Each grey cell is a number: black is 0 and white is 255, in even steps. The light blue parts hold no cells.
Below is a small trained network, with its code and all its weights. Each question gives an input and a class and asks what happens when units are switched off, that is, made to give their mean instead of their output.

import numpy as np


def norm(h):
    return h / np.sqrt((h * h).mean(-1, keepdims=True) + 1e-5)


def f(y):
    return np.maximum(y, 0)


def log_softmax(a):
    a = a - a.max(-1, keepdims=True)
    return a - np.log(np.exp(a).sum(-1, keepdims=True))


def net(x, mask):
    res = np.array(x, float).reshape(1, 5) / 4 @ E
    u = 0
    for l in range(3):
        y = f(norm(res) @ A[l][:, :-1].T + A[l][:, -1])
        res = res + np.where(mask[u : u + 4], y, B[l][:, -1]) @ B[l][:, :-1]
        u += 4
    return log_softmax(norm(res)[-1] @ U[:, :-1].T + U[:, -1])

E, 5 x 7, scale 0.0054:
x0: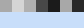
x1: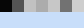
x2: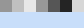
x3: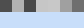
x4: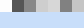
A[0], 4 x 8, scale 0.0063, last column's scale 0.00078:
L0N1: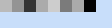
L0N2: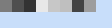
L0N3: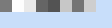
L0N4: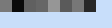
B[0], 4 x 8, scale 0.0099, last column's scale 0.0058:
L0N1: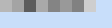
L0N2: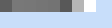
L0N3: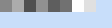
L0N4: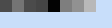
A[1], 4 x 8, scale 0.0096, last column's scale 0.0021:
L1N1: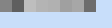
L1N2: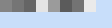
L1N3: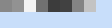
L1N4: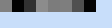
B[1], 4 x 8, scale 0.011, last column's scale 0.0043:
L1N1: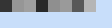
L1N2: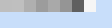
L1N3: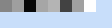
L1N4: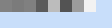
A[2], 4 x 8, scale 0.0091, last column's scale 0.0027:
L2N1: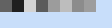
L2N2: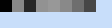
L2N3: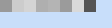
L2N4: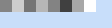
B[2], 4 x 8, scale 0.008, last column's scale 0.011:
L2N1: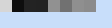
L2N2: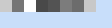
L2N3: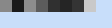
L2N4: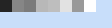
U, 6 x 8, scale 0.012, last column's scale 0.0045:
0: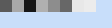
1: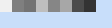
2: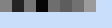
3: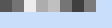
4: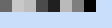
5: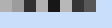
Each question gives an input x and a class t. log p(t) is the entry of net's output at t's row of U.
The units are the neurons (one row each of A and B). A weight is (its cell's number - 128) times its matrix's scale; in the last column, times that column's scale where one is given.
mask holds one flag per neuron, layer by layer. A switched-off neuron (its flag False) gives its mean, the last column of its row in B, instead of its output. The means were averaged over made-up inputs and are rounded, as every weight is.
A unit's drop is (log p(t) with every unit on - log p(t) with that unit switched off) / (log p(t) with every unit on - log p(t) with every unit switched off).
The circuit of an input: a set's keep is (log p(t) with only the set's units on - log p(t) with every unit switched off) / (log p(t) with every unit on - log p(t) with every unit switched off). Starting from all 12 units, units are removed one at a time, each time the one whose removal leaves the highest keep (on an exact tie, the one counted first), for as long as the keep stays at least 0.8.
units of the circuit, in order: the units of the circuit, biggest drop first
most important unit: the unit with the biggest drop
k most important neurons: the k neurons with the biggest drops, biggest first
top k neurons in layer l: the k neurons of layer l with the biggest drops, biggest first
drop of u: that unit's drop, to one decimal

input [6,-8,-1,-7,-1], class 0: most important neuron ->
(L1N3)
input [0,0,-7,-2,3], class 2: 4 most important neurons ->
(L0N4 L0N3 L2N4 L1N3)
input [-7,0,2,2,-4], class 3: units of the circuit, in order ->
(L2N2 L0N3)
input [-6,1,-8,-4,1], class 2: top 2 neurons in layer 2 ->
(L2N4 L2N2)
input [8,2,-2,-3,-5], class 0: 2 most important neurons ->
(L0N3 L1N3)
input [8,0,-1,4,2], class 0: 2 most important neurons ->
(L0N3 L2N2)
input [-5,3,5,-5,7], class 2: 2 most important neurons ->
(L2N3 L1N1)
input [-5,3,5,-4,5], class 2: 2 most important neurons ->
(L2N3 L1N1)
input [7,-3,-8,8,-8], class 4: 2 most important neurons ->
(L2N2 L2N3)
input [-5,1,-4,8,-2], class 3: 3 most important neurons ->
(L2N2 L1N3 L0N3)
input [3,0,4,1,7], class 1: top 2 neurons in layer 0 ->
(L0N1 L0N2)
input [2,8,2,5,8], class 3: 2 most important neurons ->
(L1N2 L0N1)
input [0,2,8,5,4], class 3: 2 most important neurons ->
(L2N3 L1N1)
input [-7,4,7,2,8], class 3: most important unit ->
L1N2
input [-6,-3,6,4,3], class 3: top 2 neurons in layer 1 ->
(L1N1 L1N3)
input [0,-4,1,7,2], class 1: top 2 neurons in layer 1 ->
(L1N2 L1N3)
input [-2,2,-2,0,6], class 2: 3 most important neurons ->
(L2N3 L1N3 L0N3)
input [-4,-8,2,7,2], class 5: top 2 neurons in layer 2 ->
(L2N3 L2N2)
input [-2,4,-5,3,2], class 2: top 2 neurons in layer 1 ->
(L1N3 L1N4)
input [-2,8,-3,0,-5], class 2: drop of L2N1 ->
0.1
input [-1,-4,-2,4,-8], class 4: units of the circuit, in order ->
(L2N2)
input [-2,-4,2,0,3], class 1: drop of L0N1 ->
0.1
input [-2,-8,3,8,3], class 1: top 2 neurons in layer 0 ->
(L0N3 L0N4)
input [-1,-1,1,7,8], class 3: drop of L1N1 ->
0.2
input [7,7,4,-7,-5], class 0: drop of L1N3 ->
0.1
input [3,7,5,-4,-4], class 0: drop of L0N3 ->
0.0
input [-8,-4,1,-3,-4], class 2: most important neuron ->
(L0N3)
